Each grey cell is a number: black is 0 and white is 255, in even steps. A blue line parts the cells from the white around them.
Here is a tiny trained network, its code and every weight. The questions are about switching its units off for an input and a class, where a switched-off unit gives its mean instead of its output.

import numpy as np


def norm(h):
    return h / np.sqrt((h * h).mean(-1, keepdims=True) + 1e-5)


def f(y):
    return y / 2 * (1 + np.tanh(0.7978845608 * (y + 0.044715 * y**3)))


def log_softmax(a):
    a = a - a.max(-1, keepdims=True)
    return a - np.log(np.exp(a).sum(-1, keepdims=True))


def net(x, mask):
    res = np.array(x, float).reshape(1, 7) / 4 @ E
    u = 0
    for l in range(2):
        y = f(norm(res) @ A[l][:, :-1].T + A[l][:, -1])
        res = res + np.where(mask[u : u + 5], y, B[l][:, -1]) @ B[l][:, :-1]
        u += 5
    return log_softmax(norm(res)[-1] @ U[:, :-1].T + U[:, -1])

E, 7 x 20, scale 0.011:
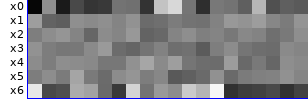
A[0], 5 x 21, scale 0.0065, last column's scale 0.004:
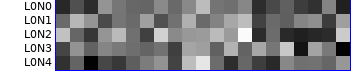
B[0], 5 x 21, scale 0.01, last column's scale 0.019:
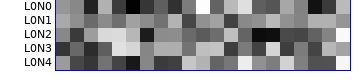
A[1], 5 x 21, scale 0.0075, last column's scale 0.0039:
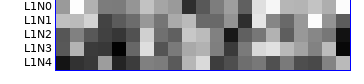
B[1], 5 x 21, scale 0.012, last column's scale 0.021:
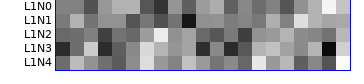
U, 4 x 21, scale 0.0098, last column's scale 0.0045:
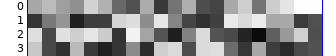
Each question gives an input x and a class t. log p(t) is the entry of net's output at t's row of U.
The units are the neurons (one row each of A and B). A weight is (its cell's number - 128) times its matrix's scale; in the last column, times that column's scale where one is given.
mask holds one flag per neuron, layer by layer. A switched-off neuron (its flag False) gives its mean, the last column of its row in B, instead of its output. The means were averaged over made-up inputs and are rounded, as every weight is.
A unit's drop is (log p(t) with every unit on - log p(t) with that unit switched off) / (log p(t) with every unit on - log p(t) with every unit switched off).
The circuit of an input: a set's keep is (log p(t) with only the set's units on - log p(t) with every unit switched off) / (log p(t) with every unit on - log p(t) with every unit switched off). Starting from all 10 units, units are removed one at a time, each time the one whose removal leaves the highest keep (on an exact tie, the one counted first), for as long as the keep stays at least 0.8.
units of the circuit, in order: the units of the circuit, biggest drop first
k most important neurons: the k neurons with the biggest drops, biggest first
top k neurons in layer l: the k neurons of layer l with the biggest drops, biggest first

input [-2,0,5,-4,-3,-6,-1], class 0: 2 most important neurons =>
L0N4; L0N2
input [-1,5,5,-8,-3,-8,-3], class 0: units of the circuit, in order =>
L0N4; L0N2; L0N0; L1N0
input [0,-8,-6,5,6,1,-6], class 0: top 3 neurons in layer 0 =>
L0N4; L0N0; L0N2
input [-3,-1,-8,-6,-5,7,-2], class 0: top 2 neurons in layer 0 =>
L0N4; L0N2
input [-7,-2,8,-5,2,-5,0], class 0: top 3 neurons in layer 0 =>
L0N2; L0N4; L0N0
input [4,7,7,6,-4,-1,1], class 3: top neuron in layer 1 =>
L1N3
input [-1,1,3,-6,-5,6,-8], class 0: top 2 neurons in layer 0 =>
L0N4; L0N0
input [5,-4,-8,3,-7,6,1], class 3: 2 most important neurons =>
L0N0; L1N3
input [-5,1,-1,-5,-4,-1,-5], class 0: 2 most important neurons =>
L0N2; L0N4
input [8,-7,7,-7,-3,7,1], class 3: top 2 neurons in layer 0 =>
L0N0; L0N4
